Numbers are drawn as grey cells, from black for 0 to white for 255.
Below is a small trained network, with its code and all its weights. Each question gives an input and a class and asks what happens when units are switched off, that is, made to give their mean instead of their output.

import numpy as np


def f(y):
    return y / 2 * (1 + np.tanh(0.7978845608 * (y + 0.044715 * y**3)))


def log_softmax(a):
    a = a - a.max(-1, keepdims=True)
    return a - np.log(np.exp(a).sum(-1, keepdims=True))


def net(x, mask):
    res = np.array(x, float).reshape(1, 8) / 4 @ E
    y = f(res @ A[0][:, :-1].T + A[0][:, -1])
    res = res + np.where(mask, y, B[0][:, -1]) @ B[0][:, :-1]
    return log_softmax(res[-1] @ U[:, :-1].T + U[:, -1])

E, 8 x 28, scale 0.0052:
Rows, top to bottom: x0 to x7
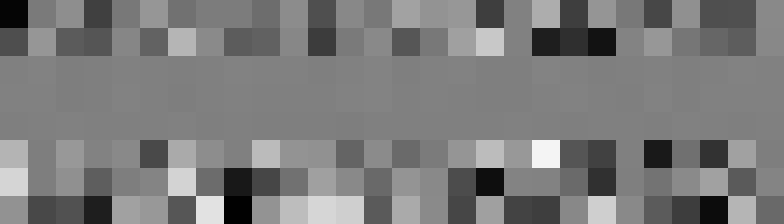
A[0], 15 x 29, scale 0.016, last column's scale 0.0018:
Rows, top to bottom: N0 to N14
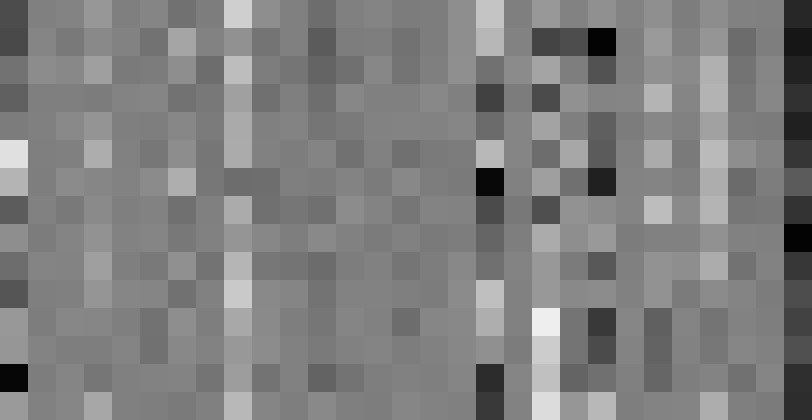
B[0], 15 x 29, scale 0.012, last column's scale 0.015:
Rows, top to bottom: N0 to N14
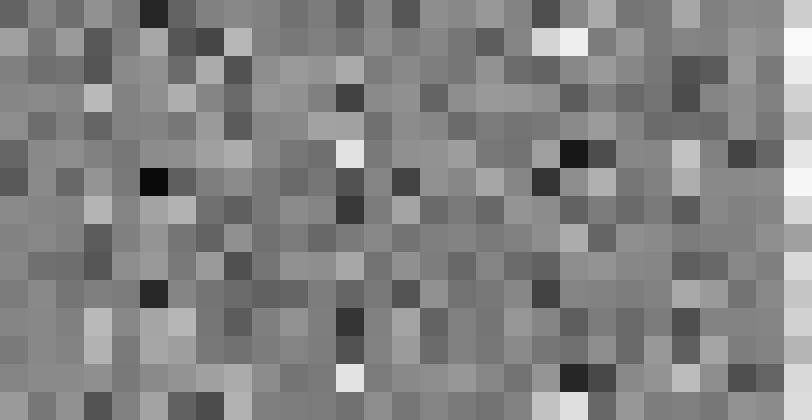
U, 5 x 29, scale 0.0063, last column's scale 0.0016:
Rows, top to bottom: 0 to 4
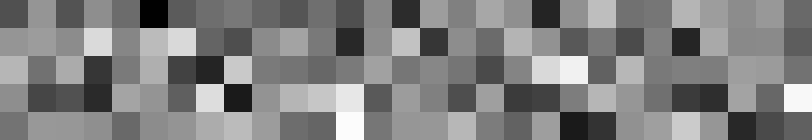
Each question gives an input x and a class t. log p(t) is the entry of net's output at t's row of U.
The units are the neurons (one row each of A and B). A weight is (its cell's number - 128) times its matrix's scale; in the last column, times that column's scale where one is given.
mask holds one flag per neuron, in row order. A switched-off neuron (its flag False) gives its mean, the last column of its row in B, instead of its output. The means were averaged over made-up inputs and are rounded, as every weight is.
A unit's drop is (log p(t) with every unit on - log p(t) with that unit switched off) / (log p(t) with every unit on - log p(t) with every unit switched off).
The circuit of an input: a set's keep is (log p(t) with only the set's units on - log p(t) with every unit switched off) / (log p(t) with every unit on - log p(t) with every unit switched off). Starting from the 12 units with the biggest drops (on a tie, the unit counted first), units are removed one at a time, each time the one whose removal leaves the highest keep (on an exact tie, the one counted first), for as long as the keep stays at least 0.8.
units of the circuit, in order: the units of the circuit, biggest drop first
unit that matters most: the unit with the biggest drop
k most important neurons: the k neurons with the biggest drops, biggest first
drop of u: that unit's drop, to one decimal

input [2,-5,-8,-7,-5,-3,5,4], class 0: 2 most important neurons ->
(N1, N2)
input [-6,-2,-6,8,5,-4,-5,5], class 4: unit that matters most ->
N6
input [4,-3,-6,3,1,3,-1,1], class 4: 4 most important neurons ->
(N1, N7, N3, N13)
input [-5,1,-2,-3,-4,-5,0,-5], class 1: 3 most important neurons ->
(N7, N3, N13)
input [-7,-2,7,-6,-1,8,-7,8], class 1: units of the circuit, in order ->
(N2, N11)
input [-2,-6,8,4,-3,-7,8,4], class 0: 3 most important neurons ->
(N6, N11, N1)
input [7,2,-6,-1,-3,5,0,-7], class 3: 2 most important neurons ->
(N2, N9)
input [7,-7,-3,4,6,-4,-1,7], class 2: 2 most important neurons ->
(N5, N2)
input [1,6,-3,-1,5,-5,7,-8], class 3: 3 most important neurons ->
(N2, N9, N4)
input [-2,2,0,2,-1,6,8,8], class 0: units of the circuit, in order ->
(N2, N6)
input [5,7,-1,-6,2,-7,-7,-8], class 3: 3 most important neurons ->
(N2, N9, N6)
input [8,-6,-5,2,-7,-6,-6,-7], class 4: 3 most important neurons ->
(N13, N6, N1)
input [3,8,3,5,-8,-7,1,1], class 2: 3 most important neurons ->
(N1, N11, N12)
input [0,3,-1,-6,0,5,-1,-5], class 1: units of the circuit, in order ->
(N11)
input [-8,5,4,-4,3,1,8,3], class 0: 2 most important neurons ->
(N6, N13)
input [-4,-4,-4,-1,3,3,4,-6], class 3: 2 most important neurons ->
(N2, N1)
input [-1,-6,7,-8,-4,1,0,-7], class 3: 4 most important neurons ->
(N2, N1, N9, N4)
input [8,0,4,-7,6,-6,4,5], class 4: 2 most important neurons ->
(N13, N11)
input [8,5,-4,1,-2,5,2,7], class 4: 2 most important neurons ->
(N2, N9)
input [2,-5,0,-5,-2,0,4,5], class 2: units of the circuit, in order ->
(N2)
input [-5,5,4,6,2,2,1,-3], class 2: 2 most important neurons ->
(N1, N13)
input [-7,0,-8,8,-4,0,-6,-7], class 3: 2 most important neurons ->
(N2, N9)
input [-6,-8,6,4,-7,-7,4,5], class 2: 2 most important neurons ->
(N14, N11)
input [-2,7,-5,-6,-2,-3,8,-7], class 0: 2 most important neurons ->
(N6, N14)
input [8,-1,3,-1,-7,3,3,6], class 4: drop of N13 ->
0.1
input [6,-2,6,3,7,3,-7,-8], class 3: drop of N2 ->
1.3
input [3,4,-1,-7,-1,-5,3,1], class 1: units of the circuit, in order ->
(N3)
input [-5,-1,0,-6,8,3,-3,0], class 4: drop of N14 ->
0.0
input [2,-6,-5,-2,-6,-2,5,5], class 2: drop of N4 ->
0.1
